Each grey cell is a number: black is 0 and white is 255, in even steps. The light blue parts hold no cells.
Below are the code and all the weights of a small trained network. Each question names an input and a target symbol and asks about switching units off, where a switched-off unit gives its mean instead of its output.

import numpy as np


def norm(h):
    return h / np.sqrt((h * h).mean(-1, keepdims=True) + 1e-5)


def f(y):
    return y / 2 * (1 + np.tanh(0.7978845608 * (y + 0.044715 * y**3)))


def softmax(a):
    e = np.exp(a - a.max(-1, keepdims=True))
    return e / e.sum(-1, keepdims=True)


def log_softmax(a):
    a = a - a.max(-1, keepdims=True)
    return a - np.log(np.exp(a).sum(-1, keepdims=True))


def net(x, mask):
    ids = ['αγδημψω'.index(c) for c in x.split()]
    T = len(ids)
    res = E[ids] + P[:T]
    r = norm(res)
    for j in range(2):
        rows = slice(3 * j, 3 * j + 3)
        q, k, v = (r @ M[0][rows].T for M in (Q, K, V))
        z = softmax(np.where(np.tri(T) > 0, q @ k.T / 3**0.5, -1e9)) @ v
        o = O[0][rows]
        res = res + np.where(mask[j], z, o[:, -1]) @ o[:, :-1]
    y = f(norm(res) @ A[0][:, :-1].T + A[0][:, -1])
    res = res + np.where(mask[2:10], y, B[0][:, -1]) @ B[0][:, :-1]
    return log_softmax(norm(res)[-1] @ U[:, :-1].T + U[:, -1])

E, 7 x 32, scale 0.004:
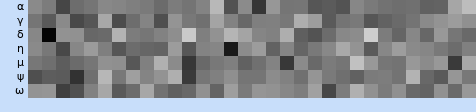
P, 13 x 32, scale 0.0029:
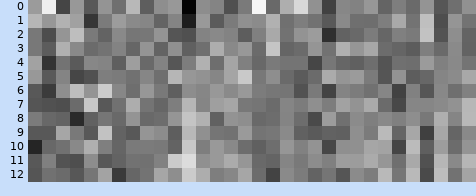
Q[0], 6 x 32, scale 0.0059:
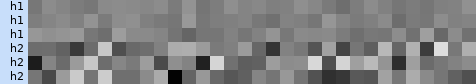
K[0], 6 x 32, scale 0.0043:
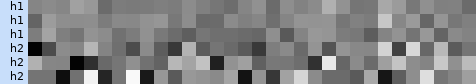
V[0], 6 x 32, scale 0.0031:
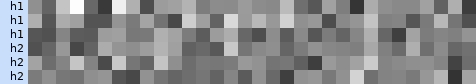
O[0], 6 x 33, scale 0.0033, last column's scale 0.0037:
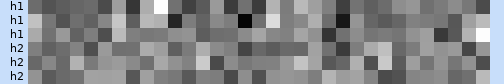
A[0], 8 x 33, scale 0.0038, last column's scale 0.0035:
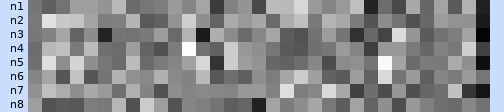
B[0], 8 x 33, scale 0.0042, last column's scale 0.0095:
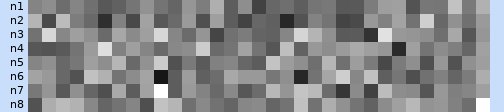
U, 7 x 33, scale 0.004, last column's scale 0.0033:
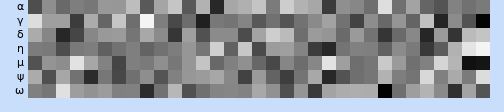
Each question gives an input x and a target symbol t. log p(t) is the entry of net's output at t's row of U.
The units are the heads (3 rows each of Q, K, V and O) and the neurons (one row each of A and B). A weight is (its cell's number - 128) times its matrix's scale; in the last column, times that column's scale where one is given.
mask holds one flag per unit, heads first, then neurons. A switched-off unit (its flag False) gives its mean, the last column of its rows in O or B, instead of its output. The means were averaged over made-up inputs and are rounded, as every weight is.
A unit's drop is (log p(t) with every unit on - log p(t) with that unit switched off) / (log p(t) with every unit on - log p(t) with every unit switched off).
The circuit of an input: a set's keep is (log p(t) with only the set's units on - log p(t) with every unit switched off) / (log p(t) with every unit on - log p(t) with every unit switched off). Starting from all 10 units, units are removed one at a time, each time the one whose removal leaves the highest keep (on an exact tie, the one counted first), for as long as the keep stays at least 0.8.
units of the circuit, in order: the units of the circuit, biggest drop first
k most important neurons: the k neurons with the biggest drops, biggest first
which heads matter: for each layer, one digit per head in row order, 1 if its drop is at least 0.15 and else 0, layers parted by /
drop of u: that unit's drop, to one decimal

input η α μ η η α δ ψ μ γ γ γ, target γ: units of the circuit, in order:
(h2)
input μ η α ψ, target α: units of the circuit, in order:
(h1 n7 n1)
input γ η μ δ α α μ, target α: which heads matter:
01
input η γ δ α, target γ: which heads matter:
01
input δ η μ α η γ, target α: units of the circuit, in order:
(h2 n3 n4)
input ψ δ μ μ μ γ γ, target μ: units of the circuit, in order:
(h2 n8)
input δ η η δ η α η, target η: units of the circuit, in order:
(h2 n1)
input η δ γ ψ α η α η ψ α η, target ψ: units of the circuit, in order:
(h2 n8)
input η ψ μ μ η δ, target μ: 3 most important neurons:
(n8 n1 n6)
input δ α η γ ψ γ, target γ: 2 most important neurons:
(n3 n8)
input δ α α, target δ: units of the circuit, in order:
(h2 n5 n6)
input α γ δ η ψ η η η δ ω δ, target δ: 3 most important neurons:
(n6 n3 n2)
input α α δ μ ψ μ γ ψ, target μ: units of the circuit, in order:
(h2 n8 n1)
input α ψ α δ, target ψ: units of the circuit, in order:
(h2)
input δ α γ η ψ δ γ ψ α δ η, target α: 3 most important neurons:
(n3 n8 n2)
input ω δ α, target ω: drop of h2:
0.1
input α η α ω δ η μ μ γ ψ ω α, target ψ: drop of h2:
0.9
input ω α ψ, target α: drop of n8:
0.2
